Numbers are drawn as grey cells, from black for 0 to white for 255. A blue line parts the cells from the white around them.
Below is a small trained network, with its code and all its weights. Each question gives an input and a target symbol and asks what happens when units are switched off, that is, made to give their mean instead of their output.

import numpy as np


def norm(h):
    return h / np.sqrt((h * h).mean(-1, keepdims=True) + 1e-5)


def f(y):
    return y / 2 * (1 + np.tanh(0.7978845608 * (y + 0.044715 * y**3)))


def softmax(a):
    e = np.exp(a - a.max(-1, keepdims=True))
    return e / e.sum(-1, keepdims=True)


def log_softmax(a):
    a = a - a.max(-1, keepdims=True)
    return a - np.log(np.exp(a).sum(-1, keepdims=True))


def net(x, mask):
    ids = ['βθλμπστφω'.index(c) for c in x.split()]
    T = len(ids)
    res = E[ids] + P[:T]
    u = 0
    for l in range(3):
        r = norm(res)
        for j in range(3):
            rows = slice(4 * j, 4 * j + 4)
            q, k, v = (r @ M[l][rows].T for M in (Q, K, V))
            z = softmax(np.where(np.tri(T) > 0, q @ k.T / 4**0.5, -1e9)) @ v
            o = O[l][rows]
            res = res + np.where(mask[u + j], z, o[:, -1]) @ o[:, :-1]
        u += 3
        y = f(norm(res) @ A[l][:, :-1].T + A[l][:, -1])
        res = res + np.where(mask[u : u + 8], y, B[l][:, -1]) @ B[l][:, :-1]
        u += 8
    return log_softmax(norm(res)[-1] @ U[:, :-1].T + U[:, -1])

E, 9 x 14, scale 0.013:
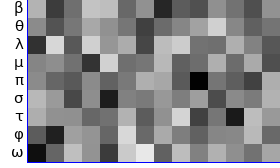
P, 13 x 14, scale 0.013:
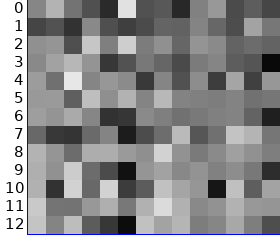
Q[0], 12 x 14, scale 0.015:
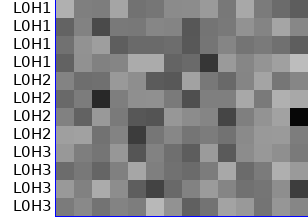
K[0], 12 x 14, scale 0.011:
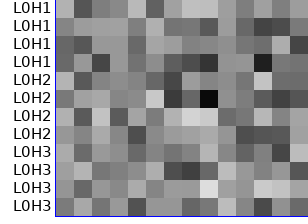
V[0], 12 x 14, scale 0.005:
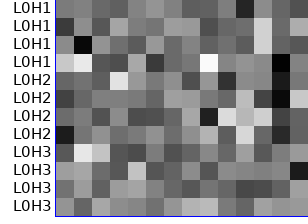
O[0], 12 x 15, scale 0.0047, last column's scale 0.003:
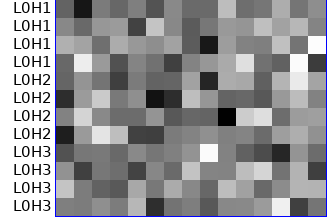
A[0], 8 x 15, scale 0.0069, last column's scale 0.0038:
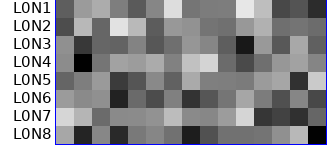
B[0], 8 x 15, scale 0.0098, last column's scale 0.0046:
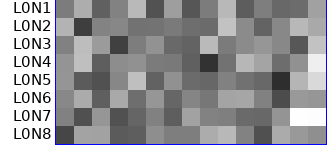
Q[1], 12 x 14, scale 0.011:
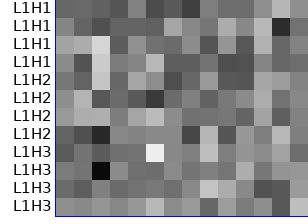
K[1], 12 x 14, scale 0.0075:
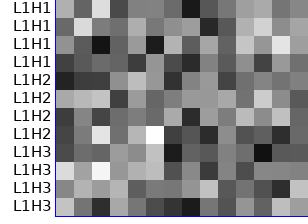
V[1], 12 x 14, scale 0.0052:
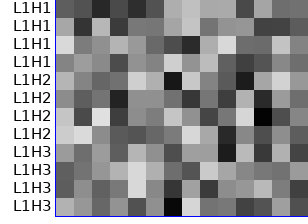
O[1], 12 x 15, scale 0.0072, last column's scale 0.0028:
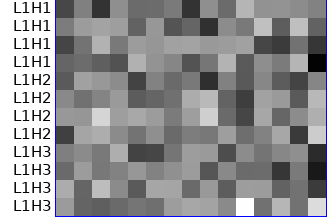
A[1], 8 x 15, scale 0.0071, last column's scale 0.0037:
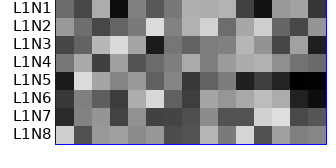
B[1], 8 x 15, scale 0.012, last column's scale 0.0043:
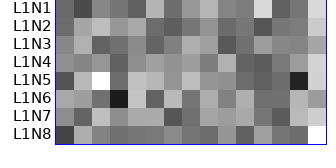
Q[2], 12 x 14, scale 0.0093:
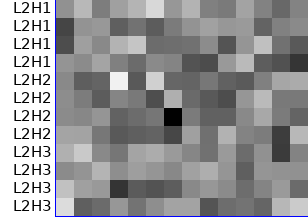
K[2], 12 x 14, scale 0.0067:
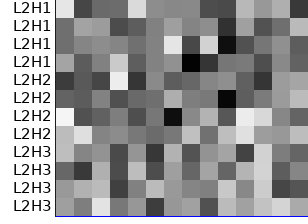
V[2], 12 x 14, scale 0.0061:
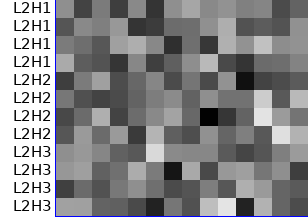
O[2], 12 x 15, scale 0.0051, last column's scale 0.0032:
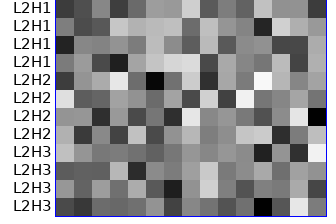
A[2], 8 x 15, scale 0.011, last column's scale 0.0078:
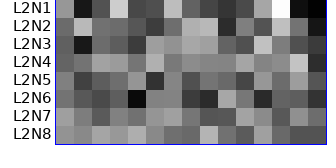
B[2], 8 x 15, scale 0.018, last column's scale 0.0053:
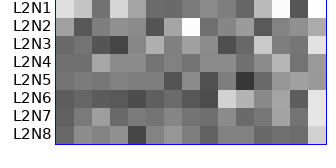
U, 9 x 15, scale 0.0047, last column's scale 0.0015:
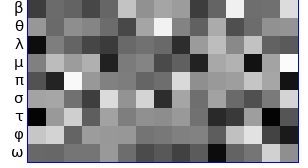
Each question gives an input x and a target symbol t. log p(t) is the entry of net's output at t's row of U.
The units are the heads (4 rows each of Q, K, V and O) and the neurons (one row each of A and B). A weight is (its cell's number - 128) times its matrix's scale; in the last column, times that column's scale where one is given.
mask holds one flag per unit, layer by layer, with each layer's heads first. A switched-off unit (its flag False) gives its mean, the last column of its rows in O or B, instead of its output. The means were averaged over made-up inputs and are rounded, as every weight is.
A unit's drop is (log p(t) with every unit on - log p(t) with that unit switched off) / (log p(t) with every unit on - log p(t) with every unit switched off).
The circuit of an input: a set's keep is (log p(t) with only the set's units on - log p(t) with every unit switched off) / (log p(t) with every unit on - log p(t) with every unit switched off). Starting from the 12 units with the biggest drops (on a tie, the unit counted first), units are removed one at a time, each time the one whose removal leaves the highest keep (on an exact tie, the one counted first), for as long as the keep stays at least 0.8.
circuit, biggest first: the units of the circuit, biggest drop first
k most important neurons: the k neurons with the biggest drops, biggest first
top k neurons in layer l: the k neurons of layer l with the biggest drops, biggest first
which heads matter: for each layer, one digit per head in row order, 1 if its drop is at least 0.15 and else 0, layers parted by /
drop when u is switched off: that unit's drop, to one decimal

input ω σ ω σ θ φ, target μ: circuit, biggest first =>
[L2H1; L0N4]
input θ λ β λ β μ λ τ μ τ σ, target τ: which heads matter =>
000 / 100 / 000
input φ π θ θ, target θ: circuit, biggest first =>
[L0H2; L1N3; L2N2]
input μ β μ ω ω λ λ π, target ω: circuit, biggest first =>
[L2N5]
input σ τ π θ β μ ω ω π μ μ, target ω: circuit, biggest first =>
[L1H2; L2N5; L1H3]
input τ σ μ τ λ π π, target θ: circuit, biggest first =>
[L0H2; L2N2]
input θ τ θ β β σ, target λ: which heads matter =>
000 / 010 / 000
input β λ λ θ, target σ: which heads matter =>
100 / 010 / 010
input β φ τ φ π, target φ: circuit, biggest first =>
[L0H1; L2N1]
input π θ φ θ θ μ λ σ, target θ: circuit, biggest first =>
[L1H1; L2N2; L0H2]
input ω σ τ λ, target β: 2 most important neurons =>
[L0N7; L1N1]
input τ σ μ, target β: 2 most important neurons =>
[L0N7; L2N3]
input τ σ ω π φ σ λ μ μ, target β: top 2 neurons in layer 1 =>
[L1N7; L1N6]
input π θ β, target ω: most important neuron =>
[L2N5]
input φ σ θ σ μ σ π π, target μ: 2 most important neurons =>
[L0N3; L1N7]
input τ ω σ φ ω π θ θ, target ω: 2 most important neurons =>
[L2N5; L2N1]
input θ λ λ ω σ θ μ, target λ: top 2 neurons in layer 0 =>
[L0N6; L0N3]
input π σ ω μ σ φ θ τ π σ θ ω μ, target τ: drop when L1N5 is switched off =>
0.2
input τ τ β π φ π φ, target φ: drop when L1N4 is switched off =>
0.0
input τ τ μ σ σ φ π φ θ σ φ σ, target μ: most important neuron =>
[L0N4]
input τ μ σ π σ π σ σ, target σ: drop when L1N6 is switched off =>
0.1
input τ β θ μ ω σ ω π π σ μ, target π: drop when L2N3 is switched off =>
0.1
